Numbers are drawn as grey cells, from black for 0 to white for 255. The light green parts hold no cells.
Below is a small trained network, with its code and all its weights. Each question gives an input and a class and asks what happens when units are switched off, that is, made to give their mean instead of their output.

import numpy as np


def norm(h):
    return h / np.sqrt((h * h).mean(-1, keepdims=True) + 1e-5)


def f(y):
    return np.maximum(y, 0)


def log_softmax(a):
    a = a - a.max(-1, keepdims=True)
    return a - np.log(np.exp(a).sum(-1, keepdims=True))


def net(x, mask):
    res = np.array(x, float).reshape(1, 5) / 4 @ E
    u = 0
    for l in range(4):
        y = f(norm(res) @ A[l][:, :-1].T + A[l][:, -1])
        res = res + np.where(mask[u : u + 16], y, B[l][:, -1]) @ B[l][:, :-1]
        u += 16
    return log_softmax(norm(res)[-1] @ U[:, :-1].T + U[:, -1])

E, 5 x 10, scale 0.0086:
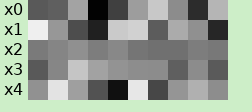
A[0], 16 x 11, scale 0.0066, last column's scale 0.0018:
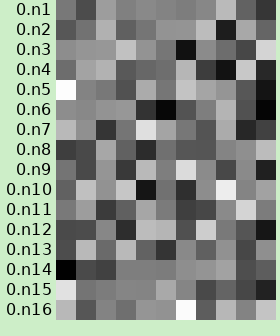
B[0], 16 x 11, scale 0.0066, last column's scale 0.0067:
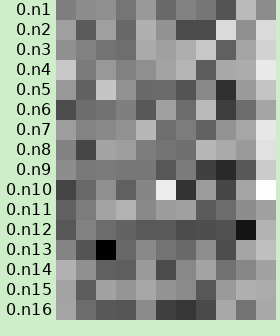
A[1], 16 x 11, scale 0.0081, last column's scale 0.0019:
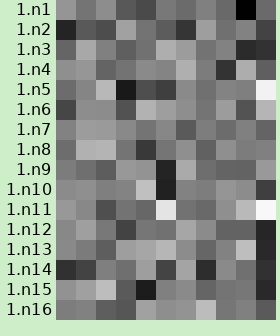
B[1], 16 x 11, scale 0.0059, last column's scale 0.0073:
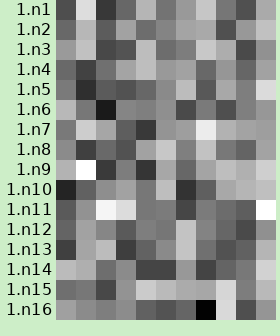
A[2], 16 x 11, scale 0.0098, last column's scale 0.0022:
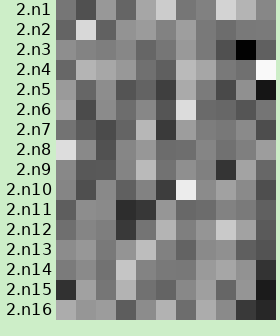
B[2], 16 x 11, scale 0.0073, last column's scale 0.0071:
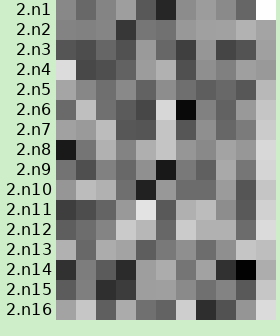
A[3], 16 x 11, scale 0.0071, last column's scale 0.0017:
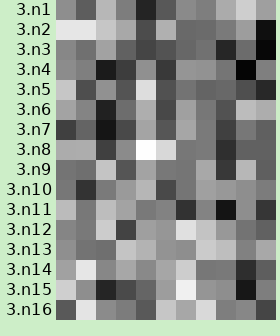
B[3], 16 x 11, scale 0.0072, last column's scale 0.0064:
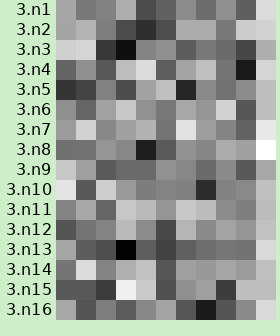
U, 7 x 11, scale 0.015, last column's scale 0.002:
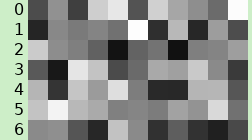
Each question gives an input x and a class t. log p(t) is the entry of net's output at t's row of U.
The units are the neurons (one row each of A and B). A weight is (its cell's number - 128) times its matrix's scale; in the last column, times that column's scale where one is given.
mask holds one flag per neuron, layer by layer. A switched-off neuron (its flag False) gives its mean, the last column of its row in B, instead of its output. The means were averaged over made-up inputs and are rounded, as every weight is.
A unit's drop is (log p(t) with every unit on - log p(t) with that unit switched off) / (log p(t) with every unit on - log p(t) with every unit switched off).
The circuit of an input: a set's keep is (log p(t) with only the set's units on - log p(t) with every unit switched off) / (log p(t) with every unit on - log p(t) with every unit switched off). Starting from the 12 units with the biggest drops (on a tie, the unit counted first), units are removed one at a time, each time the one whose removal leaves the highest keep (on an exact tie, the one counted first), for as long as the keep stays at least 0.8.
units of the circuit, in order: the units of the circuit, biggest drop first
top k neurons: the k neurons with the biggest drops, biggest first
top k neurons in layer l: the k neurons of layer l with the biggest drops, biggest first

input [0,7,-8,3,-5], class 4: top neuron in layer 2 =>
(2.n8)
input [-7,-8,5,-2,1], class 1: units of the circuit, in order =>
(0.n10; 0.n6)
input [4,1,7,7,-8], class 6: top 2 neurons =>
(0.n9; 2.n3)
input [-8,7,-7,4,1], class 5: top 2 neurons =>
(2.n16; 3.n2)
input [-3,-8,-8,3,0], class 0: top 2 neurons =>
(0.n13; 3.n7)
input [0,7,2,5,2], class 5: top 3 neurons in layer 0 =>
(0.n7; 0.n15; 0.n5)
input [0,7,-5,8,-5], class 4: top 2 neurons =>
(0.n7; 0.n15)
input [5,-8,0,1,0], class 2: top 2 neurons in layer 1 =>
(1.n14; 1.n10)
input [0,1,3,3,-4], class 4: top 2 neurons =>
(1.n9; 1.n10)
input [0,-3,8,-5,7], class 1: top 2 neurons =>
(0.n10; 1.n11)
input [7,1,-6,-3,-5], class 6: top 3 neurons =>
(0.n9; 0.n12; 0.n7)
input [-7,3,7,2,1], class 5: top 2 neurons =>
(1.n13; 2.n11)
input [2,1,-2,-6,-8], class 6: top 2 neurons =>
(0.n9; 2.n9)
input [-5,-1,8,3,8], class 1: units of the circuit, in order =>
(0.n10)
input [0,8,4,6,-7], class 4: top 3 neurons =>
(0.n7; 0.n15; 1.n10)
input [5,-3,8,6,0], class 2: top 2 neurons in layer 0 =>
(0.n10; 0.n9)
